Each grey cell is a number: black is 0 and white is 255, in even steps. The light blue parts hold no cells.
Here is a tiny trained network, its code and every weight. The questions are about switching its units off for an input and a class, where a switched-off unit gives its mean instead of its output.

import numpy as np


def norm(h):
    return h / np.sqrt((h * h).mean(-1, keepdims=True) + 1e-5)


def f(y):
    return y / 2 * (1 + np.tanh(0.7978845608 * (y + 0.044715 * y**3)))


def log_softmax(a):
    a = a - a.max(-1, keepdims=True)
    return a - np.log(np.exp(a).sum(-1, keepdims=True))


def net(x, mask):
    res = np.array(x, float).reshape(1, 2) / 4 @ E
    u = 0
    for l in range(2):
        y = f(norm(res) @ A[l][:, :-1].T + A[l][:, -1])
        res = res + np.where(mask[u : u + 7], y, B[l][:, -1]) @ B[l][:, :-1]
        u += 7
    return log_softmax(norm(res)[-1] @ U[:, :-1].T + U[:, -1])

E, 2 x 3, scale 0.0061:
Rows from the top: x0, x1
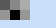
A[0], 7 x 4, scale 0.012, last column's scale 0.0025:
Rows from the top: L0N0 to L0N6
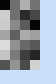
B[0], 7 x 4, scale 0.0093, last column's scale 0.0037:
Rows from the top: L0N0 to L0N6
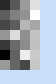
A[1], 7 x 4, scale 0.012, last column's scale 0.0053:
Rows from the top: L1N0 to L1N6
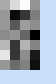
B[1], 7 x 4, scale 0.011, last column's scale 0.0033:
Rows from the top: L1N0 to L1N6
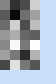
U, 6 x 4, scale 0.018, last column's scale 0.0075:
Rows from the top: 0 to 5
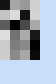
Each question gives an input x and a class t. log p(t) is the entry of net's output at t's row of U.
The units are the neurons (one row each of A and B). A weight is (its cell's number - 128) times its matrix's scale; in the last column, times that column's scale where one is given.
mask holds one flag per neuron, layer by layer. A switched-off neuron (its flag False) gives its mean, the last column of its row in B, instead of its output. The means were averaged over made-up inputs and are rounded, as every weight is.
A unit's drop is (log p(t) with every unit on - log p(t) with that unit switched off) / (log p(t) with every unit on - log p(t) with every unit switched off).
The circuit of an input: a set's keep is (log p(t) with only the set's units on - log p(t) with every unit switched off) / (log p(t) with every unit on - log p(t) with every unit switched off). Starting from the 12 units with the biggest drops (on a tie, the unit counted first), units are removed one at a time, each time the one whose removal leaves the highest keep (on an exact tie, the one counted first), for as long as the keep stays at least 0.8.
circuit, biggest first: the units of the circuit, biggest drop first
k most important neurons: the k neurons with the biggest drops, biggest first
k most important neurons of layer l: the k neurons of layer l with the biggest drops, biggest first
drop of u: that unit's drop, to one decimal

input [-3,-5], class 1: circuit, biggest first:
L0N0
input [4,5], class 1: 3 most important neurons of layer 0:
L0N5, L0N4, L0N3
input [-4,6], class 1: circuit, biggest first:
L0N0, L1N4
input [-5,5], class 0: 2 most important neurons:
L0N5, L0N1
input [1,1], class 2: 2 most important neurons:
L0N3, L1N0
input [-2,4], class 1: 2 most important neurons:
L0N0, L1N4
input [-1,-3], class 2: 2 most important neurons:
L0N6, L0N3
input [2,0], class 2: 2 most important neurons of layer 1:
L1N4, L1N2
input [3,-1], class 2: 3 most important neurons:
L1N4, L0N3, L0N5
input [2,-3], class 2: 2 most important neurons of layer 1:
L1N4, L1N2
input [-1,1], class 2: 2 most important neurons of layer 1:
L1N0, L1N4
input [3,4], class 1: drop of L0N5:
1.0
